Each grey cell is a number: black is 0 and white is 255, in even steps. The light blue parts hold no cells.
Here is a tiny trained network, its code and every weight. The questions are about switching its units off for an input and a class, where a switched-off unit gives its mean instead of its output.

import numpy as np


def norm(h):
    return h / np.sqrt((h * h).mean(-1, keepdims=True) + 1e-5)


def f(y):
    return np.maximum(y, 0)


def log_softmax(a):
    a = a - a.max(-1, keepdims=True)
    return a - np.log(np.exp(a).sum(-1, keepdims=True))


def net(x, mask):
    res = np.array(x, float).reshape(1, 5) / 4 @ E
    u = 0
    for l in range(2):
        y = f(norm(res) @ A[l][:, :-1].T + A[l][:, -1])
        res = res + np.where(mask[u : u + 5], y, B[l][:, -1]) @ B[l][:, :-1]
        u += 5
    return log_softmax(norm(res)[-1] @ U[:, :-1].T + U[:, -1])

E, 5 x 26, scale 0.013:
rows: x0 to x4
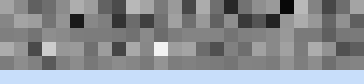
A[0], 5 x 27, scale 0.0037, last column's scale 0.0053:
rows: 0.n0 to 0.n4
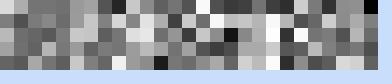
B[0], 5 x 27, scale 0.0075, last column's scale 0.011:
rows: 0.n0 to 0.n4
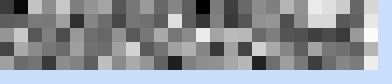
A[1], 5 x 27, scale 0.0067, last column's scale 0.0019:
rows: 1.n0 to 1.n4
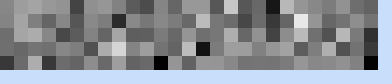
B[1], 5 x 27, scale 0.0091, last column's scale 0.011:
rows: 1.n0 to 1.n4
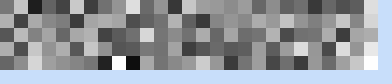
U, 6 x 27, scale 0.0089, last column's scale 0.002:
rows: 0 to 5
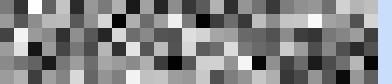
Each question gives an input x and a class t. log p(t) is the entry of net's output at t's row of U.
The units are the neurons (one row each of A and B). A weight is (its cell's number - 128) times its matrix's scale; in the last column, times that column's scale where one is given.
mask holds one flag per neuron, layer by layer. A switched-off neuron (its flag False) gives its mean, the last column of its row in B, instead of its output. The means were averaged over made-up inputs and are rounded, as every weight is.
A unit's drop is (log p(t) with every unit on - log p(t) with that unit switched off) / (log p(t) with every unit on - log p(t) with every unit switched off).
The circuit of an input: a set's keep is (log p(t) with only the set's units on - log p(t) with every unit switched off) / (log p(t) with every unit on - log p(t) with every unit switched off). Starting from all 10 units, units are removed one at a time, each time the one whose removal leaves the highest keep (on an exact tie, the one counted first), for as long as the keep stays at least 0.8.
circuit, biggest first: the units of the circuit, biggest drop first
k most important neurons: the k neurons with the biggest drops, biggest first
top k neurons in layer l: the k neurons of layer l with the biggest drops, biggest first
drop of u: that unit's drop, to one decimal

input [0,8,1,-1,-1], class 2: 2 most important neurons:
[1.n0; 0.n1]
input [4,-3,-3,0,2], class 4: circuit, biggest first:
[0.n4]
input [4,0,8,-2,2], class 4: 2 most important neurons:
[0.n2; 0.n1]
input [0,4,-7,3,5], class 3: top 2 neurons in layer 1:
[1.n0; 1.n3]
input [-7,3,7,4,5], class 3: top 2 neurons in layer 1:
[1.n0; 1.n4]
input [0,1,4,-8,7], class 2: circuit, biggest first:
[0.n0; 1.n3]
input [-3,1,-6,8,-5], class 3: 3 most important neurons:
[0.n0; 0.n1; 1.n0]
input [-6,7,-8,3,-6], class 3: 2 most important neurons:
[1.n4; 1.n0]
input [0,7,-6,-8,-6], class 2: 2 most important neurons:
[1.n0; 0.n1]
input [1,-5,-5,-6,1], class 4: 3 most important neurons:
[0.n4; 0.n0; 0.n2]
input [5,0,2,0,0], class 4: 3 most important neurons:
[0.n2; 0.n1; 1.n3]
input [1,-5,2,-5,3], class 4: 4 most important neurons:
[0.n4; 0.n0; 0.n2; 1.n1]
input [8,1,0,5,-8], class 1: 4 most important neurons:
[0.n0; 1.n0; 1.n1; 1.n4]
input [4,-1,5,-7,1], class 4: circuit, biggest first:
[0.n4]
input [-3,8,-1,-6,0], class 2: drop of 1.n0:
0.2
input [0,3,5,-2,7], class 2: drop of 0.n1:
0.7
